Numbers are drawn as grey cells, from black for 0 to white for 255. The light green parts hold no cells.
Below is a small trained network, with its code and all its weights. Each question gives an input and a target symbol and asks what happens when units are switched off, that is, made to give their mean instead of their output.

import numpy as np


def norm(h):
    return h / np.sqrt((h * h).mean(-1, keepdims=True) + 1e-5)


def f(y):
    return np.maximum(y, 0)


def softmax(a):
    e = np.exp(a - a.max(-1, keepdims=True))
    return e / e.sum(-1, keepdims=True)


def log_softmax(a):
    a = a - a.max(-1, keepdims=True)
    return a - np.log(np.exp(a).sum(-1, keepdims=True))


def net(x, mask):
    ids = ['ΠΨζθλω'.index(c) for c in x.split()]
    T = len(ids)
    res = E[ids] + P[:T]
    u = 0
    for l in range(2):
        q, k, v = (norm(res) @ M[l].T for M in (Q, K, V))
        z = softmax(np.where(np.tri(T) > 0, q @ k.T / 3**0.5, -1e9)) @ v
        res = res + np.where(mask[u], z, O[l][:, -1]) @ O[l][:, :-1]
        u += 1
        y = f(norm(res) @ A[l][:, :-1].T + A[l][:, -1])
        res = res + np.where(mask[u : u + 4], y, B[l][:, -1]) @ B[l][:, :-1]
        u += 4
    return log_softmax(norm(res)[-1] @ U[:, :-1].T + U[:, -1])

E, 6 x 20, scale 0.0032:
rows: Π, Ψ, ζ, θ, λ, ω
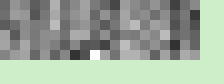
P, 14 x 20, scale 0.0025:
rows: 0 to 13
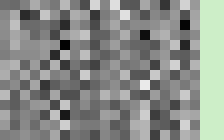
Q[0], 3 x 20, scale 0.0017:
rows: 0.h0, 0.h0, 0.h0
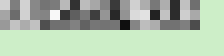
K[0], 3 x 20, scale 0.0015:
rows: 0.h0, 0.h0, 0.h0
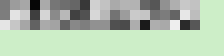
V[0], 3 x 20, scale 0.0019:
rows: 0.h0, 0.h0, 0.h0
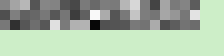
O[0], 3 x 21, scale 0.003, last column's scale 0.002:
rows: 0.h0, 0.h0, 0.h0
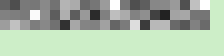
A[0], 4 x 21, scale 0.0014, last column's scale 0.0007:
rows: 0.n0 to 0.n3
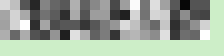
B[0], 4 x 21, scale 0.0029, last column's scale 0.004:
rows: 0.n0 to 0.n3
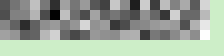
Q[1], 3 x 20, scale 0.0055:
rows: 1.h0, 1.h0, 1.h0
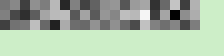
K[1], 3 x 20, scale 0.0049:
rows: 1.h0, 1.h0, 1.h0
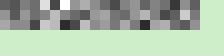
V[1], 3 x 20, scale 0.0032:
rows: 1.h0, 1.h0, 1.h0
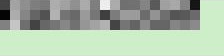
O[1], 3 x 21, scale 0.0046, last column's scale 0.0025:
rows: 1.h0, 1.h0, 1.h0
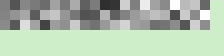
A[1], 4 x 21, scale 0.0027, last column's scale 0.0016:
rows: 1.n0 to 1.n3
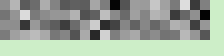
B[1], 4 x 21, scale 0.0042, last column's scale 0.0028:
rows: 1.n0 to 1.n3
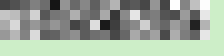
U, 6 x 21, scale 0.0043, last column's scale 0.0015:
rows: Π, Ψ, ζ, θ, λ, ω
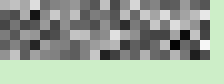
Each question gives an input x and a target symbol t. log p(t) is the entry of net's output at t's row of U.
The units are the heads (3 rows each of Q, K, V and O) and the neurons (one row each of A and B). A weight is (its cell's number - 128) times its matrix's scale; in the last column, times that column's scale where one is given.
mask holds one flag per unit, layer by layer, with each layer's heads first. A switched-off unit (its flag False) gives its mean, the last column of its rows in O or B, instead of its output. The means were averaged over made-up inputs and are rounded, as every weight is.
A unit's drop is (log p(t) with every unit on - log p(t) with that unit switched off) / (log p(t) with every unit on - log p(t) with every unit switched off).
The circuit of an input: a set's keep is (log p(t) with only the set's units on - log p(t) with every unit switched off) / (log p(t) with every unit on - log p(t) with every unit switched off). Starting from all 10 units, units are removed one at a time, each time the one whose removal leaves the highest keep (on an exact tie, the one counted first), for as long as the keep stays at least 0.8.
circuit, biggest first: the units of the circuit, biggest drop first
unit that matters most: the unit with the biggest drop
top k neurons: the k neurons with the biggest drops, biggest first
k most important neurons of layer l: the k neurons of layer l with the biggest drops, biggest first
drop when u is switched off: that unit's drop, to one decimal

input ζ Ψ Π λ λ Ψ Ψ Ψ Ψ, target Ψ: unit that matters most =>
0.h0
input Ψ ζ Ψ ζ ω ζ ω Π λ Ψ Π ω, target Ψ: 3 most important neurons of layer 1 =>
[1.n1; 1.n0; 1.n2]
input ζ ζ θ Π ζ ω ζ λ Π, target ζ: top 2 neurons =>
[0.n1; 1.n0]
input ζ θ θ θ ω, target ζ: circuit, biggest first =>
[0.n1; 1.h0; 1.n0]
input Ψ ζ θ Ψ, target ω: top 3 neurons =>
[0.n1; 0.n0; 1.n2]
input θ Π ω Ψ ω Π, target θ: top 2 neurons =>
[0.n0; 0.n1]
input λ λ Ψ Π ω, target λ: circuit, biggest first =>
[0.n1; 1.h0]
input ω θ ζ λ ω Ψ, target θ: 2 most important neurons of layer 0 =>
[0.n0; 0.n1]
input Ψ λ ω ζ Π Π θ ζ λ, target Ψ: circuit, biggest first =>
[0.n1; 1.h0; 0.h0]
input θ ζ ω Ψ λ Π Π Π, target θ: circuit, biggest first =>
[0.h0; 1.h0; 0.n1]
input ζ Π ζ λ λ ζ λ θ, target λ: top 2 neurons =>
[0.n1; 0.n0]
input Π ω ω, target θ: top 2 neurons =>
[0.n3; 0.n2]
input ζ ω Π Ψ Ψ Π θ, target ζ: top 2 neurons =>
[0.n1; 0.n3]
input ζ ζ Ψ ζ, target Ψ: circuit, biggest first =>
[1.h0]
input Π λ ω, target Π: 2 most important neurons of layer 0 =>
[0.n1; 0.n0]
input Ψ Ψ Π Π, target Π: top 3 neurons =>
[0.n1; 1.n1; 0.n3]
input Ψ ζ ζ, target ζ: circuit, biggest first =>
[0.n1; 1.h0; 0.h0; 1.n0]
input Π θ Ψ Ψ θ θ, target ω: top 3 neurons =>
[0.n1; 0.n0; 1.n2]
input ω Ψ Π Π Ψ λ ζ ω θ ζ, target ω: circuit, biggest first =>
[1.h0; 1.n2]
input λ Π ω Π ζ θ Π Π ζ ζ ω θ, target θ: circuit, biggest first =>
[1.h0]
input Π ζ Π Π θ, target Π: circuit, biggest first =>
[1.h0; 1.n1]
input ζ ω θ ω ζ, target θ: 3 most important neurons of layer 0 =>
[0.n0; 0.n3; 0.n2]
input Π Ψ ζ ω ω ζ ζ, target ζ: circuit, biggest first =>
[1.h0; 1.n0]
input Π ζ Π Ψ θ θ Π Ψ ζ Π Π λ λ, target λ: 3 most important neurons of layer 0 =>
[0.n1; 0.n0; 0.n3]
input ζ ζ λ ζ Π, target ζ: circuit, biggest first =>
[1.h0; 1.n0]
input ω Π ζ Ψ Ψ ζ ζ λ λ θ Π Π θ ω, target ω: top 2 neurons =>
[1.n2; 0.n2]
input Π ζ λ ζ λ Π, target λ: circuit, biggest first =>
[1.h0]
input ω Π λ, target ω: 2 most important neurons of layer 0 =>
[0.n1; 0.n2]
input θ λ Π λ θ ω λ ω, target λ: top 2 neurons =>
[0.n3; 1.n0]
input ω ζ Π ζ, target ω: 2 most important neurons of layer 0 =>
[0.n1; 0.n3]
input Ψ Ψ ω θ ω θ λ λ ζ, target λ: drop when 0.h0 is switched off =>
1.5
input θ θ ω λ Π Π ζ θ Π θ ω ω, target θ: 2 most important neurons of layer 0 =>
[0.n0; 0.n1]
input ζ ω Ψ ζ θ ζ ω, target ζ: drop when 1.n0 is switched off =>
0.3
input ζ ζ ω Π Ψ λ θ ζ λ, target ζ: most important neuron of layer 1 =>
[1.n0]
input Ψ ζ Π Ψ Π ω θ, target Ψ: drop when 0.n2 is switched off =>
0.1
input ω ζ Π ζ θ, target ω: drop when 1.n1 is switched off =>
0.0
